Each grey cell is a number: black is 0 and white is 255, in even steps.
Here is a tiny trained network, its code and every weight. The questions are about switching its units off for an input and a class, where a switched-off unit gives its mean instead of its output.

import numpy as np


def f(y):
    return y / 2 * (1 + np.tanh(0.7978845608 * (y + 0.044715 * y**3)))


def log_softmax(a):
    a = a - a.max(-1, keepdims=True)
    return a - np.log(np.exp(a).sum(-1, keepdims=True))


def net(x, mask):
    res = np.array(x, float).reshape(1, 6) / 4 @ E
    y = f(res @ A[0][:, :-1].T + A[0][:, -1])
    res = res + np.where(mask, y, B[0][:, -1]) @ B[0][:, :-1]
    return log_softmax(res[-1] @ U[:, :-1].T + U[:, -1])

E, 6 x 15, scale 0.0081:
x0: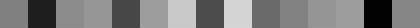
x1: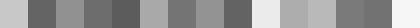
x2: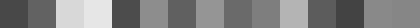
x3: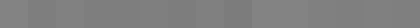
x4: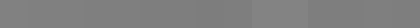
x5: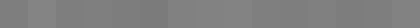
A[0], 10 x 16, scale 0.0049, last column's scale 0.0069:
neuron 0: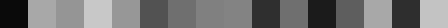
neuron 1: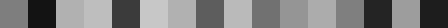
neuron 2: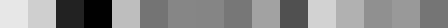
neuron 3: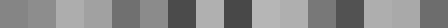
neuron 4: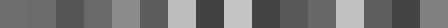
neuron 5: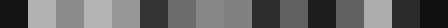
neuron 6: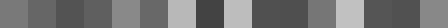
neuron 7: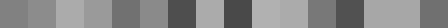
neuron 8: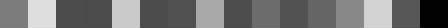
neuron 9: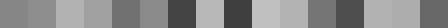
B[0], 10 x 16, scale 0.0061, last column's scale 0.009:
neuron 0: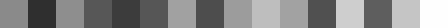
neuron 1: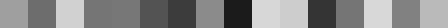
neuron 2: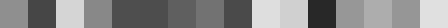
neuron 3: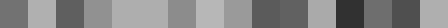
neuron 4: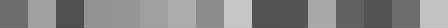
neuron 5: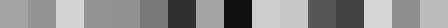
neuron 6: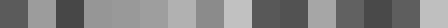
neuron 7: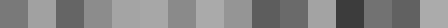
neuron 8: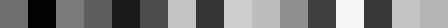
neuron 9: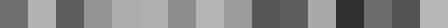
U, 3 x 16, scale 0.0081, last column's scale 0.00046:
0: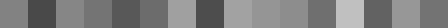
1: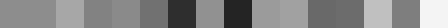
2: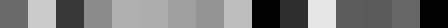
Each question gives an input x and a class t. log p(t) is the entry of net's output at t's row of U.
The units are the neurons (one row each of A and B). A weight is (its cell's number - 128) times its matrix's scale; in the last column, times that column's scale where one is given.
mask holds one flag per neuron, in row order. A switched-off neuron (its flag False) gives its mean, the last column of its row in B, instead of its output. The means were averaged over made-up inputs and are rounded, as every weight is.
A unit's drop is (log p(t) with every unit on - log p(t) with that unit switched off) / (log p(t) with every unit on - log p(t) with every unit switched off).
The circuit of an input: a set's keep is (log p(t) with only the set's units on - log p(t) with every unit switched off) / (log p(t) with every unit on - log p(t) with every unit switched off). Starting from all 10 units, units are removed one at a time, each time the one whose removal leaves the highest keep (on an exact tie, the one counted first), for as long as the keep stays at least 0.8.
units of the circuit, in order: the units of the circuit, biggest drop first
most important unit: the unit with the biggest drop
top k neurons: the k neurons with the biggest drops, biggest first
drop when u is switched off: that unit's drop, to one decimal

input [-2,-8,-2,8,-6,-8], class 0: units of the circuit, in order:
[neuron 0]
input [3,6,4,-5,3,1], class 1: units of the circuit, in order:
[neuron 1; neuron 0]
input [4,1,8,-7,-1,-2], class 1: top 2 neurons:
[neuron 1; neuron 8]
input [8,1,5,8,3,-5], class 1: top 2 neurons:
[neuron 1; neuron 0]
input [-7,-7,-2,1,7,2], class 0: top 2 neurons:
[neuron 8; neuron 0]
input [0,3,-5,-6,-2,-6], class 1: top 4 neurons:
[neuron 0; neuron 8; neuron 2; neuron 4]
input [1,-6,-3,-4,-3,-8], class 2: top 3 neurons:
[neuron 4; neuron 6; neuron 2]
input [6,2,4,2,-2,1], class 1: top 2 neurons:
[neuron 1; neuron 0]
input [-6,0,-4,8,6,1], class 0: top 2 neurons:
[neuron 8; neuron 5]
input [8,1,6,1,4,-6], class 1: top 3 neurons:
[neuron 1; neuron 0; neuron 8]
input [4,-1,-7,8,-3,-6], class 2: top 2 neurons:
[neuron 0; neuron 6]
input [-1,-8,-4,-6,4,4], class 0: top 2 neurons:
[neuron 0; neuron 8]
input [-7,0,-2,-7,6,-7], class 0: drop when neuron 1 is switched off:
0.2
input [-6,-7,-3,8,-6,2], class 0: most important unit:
neuron 8
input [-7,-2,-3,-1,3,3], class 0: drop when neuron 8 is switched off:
1.0
